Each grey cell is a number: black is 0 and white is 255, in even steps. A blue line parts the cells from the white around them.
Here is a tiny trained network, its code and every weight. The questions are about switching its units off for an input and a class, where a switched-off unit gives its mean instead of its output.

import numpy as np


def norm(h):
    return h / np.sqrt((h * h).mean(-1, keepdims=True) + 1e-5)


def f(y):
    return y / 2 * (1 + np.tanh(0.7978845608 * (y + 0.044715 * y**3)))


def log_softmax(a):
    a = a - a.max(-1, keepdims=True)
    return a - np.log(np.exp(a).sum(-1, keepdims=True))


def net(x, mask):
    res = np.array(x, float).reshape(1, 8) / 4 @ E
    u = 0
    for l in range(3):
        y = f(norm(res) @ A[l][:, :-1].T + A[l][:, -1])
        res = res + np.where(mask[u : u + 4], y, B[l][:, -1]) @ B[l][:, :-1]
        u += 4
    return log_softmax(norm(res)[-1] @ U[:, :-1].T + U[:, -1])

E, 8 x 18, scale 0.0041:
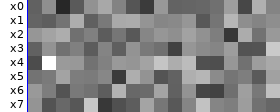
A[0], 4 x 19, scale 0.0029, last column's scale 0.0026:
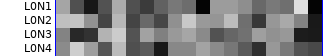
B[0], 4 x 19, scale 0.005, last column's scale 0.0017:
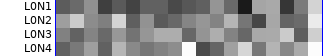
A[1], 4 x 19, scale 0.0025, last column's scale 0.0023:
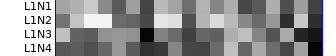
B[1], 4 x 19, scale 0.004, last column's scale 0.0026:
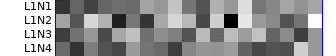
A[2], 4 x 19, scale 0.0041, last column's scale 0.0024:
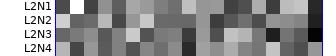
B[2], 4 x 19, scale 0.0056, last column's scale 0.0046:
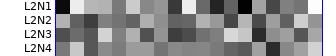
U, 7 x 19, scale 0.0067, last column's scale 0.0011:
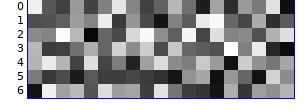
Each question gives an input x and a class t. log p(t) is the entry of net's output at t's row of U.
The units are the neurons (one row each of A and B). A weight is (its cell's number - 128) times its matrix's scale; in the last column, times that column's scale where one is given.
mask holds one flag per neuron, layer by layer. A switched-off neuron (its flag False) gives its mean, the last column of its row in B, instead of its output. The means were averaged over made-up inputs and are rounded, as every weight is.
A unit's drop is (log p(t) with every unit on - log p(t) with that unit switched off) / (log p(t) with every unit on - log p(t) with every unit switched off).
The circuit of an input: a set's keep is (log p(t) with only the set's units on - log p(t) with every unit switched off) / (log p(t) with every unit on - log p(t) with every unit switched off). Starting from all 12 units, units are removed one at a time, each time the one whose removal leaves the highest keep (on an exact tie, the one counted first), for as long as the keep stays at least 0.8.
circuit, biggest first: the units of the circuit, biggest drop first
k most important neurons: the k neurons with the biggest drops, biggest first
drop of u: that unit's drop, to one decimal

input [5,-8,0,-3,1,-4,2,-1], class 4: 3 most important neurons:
[L0N2; L0N4; L2N4]
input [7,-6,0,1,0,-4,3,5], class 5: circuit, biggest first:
[L0N1]
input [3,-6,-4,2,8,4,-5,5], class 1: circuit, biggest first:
[L2N3; L2N4]
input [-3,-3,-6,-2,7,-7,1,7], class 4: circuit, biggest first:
[L0N2; L2N1]
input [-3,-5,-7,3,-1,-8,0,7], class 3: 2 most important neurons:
[L0N3; L2N1]
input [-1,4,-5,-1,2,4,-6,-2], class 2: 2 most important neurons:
[L1N2; L2N1]
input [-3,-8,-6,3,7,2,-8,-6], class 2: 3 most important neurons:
[L1N2; L2N4; L1N1]
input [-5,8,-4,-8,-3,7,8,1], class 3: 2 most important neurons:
[L0N3; L2N4]
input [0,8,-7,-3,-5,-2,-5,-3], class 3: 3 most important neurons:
[L0N3; L2N1; L1N4]
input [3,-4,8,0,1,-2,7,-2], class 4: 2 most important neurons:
[L0N2; L0N4]
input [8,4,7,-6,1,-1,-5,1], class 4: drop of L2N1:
0.1
